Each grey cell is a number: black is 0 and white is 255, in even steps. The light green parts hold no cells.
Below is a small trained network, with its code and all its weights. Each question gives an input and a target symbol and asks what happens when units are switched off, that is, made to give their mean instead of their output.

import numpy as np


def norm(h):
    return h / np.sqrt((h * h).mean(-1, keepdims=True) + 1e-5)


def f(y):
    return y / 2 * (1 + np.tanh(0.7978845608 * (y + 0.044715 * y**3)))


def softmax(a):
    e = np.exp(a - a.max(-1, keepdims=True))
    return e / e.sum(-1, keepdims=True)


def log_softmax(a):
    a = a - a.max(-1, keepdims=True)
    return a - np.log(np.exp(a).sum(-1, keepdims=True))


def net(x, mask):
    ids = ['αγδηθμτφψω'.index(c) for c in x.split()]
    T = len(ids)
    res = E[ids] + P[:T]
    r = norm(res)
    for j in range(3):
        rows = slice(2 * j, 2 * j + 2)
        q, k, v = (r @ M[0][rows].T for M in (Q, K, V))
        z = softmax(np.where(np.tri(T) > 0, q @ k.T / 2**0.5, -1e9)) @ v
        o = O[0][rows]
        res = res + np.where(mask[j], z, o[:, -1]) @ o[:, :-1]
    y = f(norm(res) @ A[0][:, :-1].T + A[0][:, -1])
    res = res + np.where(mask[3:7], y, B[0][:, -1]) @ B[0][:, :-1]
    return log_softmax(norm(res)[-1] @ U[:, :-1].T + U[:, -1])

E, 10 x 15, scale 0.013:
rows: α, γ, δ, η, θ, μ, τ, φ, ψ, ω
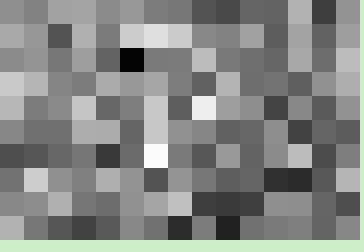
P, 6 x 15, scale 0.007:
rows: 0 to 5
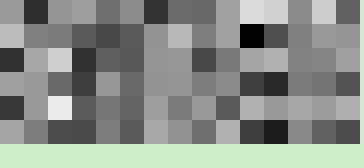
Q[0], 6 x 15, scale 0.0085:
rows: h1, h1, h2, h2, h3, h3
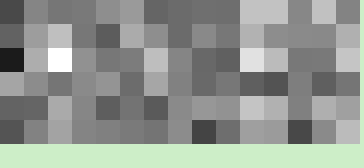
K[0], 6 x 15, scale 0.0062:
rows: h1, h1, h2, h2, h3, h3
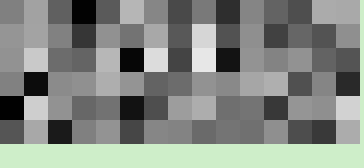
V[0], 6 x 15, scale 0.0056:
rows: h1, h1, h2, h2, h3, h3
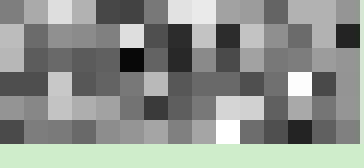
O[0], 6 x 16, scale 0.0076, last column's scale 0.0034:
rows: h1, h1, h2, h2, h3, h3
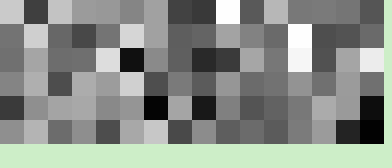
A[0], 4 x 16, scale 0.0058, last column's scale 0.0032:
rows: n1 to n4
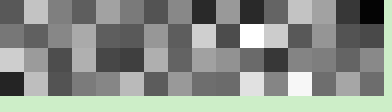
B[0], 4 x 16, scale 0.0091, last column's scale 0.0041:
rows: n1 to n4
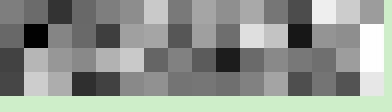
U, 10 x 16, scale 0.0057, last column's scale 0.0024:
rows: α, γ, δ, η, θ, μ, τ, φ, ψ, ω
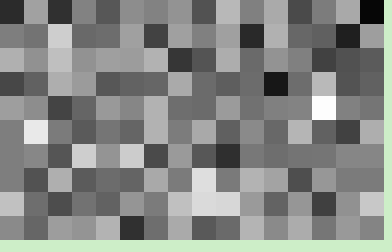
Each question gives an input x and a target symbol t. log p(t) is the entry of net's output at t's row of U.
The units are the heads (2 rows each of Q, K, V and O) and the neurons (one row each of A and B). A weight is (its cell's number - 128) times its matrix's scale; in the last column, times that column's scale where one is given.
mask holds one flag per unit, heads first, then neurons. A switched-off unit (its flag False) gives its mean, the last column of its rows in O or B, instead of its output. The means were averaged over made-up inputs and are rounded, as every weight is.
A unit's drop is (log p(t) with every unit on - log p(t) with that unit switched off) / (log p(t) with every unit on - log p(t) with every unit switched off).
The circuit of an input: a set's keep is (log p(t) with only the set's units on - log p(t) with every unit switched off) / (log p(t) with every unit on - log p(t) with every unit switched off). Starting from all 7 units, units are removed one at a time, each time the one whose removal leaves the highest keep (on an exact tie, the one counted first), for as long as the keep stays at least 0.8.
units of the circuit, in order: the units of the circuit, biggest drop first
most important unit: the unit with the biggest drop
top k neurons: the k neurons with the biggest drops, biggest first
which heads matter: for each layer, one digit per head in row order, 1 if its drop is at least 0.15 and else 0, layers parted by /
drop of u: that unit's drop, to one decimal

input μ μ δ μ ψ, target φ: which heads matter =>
101
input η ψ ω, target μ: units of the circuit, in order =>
[h1 n2]
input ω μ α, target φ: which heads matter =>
011
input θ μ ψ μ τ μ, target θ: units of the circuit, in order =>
[h3 n1 h1]
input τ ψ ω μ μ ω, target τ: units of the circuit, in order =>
[h2 h1]
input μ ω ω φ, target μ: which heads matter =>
100
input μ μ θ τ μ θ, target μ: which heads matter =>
100
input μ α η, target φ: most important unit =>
h2
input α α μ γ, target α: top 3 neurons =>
[n4 n1 n3]
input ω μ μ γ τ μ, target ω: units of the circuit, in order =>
[h2 h3]
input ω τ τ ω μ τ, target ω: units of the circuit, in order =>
[h1 h2]
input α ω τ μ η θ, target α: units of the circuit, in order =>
[h3 h1 n4]
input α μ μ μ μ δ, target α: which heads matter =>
111
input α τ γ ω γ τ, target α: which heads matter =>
011
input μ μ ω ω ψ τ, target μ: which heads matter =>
100
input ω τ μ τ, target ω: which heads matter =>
110
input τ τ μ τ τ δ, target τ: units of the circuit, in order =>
[h2 n3]
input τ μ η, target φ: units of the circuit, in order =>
[h1 h3]
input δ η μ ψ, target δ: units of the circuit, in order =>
[h1]
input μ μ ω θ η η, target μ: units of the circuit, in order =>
[h1]
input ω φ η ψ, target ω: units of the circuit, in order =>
[h3 h2]
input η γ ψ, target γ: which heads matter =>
110
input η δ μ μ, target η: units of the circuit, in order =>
[h3 h2]
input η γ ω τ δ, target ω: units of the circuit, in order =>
[h1 h2]
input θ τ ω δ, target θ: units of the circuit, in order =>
[n1 h3 h1]
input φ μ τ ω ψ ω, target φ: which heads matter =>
010
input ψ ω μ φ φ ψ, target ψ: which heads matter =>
011
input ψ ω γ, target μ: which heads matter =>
010
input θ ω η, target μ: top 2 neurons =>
[n4 n2]
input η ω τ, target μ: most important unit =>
h2
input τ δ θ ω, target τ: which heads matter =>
110
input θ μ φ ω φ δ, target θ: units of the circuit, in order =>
[h3 n1 h1]
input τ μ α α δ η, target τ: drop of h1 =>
0.2
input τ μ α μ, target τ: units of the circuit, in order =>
[h2]
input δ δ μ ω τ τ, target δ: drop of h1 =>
0.8
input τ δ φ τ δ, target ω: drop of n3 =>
0.0
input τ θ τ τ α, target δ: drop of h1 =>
0.8
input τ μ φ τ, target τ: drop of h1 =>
0.4
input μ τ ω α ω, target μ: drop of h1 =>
0.2
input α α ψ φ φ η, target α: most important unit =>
h3
